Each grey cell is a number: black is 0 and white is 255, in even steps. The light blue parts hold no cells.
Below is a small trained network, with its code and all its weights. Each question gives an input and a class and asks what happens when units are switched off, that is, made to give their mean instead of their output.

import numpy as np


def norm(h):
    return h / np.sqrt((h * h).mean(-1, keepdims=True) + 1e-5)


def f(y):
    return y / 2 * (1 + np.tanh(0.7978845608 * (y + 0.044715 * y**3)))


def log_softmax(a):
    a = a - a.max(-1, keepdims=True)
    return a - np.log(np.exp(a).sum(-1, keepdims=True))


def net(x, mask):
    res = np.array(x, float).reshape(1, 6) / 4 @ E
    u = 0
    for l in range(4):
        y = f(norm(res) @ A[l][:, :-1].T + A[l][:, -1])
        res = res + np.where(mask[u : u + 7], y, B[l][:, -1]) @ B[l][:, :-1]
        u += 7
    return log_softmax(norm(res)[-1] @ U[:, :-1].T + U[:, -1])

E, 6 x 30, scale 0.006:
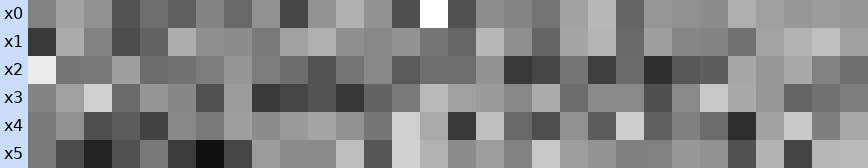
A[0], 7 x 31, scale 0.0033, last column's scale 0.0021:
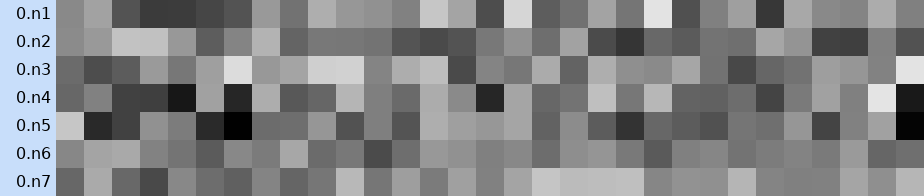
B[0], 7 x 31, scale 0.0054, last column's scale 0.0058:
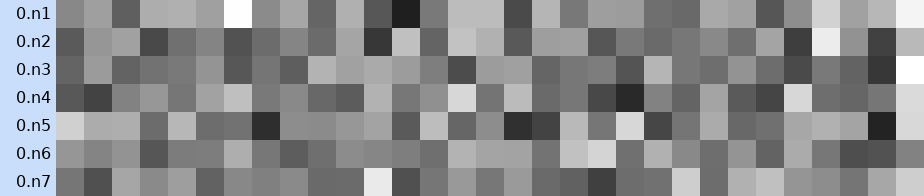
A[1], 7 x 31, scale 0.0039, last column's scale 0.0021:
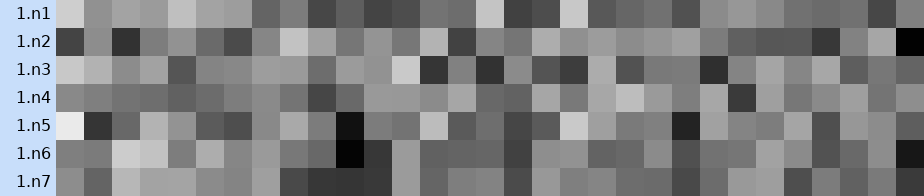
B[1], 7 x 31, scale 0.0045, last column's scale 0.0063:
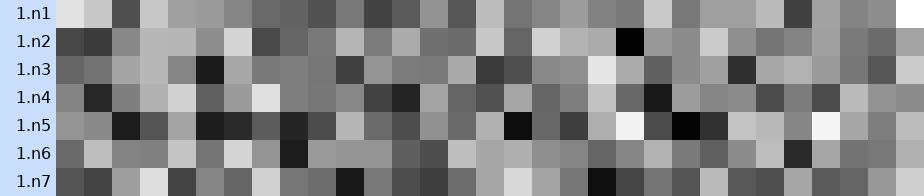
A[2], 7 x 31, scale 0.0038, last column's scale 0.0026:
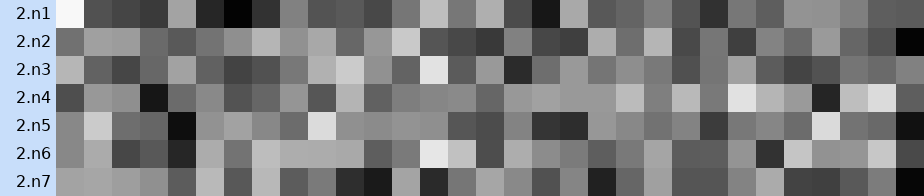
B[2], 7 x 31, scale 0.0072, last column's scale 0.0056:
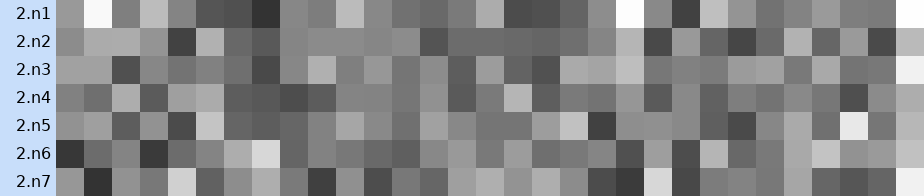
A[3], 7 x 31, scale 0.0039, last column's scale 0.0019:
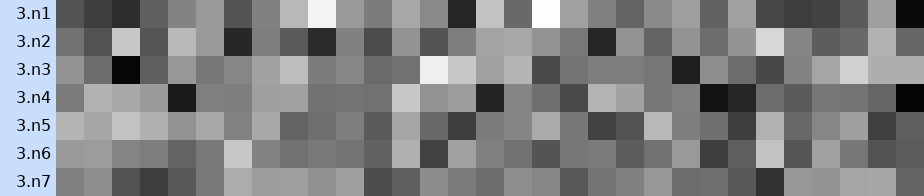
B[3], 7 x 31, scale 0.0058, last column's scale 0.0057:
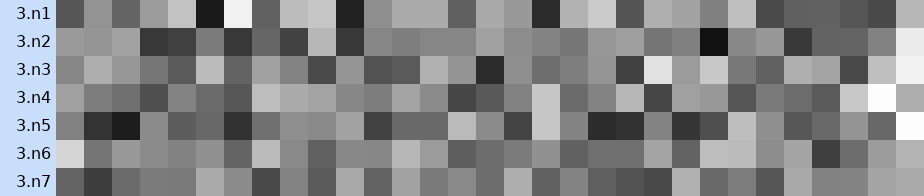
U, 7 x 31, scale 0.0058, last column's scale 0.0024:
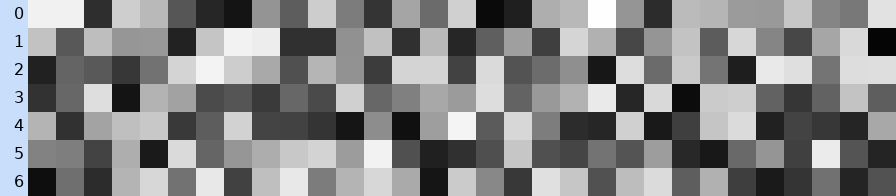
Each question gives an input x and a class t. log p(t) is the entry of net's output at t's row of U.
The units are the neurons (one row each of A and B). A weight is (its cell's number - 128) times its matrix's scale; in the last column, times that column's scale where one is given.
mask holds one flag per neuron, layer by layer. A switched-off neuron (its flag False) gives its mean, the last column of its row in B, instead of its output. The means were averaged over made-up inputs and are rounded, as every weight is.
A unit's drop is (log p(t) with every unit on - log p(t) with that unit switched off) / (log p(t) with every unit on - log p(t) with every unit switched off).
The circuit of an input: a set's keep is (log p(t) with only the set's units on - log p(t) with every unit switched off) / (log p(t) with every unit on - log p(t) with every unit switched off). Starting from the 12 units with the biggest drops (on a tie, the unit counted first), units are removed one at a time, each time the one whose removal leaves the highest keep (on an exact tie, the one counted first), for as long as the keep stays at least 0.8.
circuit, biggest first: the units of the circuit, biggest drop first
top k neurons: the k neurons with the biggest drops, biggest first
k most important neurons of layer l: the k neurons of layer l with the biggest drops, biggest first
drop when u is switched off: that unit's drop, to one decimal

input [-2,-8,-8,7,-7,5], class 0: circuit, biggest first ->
2.n1, 1.n5
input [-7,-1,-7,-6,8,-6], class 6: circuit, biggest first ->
0.n3
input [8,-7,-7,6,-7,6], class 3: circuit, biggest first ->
2.n4, 3.n2
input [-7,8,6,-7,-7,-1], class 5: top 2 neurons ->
2.n2, 2.n5
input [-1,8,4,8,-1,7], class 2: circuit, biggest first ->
0.n4, 3.n3
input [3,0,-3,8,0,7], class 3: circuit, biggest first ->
0.n7, 2.n4
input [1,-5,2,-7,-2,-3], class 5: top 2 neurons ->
1.n3, 2.n2
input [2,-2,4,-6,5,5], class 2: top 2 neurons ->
0.n1, 0.n4
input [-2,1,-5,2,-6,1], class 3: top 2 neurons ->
0.n7, 3.n2
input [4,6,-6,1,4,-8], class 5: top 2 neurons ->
0.n1, 2.n5
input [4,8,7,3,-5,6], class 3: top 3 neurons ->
0.n7, 2.n4, 1.n1
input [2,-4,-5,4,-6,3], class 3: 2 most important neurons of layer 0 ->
0.n7, 0.n5
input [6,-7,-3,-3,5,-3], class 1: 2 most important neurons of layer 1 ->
1.n3, 1.n5
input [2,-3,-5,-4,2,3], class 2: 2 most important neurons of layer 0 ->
0.n1, 0.n4
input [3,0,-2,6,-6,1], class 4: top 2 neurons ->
2.n7, 1.n7
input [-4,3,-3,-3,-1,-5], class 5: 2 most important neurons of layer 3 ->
3.n5, 3.n4
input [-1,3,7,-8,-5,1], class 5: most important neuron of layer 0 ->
0.n5
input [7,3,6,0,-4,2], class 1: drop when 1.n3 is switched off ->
0.5
